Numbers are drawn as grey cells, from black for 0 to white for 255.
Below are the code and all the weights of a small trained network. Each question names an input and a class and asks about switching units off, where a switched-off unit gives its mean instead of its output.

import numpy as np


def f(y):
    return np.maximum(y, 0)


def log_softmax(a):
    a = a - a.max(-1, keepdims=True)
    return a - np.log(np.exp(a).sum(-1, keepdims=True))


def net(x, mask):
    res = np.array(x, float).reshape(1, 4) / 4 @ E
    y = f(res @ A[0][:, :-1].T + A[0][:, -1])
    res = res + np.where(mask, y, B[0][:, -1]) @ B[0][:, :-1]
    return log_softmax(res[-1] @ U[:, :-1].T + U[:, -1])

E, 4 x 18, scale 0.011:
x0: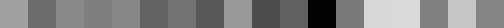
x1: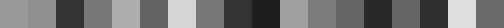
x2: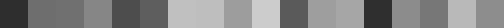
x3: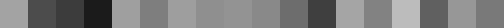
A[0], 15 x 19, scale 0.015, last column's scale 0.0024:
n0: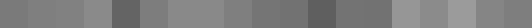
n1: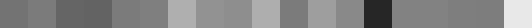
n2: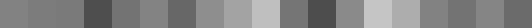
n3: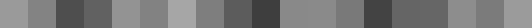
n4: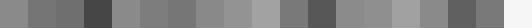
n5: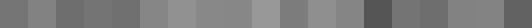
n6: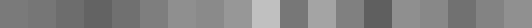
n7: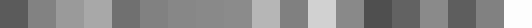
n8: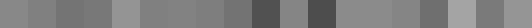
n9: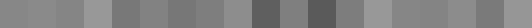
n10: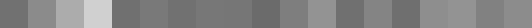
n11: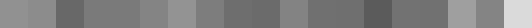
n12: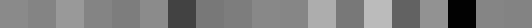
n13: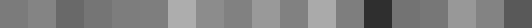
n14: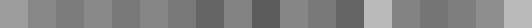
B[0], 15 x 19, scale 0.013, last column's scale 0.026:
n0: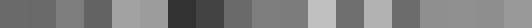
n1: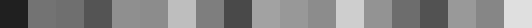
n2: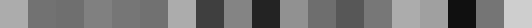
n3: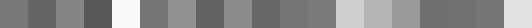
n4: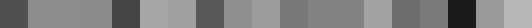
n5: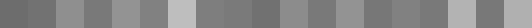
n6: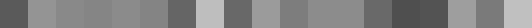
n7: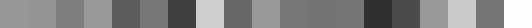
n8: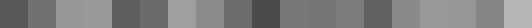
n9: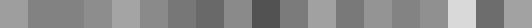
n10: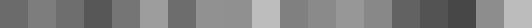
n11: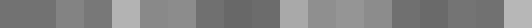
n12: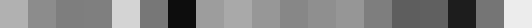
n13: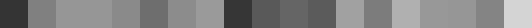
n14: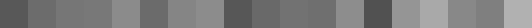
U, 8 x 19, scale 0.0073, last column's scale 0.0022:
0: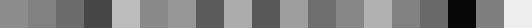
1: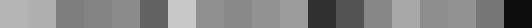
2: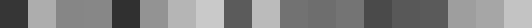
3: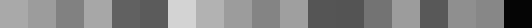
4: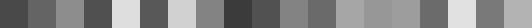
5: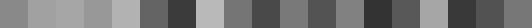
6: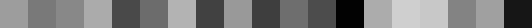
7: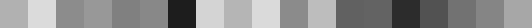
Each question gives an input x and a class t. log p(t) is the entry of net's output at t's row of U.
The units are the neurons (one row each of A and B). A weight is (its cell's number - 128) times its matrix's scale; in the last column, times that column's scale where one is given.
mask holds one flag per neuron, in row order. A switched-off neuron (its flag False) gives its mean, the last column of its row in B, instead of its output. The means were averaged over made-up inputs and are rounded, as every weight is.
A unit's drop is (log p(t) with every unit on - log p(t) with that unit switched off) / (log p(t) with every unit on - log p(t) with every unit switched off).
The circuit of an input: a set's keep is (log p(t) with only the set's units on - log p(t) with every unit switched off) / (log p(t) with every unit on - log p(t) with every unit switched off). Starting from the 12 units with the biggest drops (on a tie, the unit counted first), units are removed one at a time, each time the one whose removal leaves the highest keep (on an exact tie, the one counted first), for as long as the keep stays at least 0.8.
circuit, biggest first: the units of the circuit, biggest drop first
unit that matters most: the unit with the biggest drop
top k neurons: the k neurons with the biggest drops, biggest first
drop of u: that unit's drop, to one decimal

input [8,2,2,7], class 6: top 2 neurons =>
[n12, n8]
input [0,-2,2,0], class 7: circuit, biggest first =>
[n13, n3]
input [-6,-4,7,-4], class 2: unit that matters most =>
n1
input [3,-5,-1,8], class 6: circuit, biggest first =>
[n12, n3, n2]
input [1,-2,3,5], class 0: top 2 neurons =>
[n7, n2]
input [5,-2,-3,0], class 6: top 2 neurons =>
[n3, n1]
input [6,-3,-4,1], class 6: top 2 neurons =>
[n3, n1]
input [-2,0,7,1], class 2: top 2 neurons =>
[n3, n7]
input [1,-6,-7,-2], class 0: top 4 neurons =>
[n7, n2, n13, n6]
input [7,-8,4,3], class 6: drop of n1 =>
0.2
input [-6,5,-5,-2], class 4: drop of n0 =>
0.0
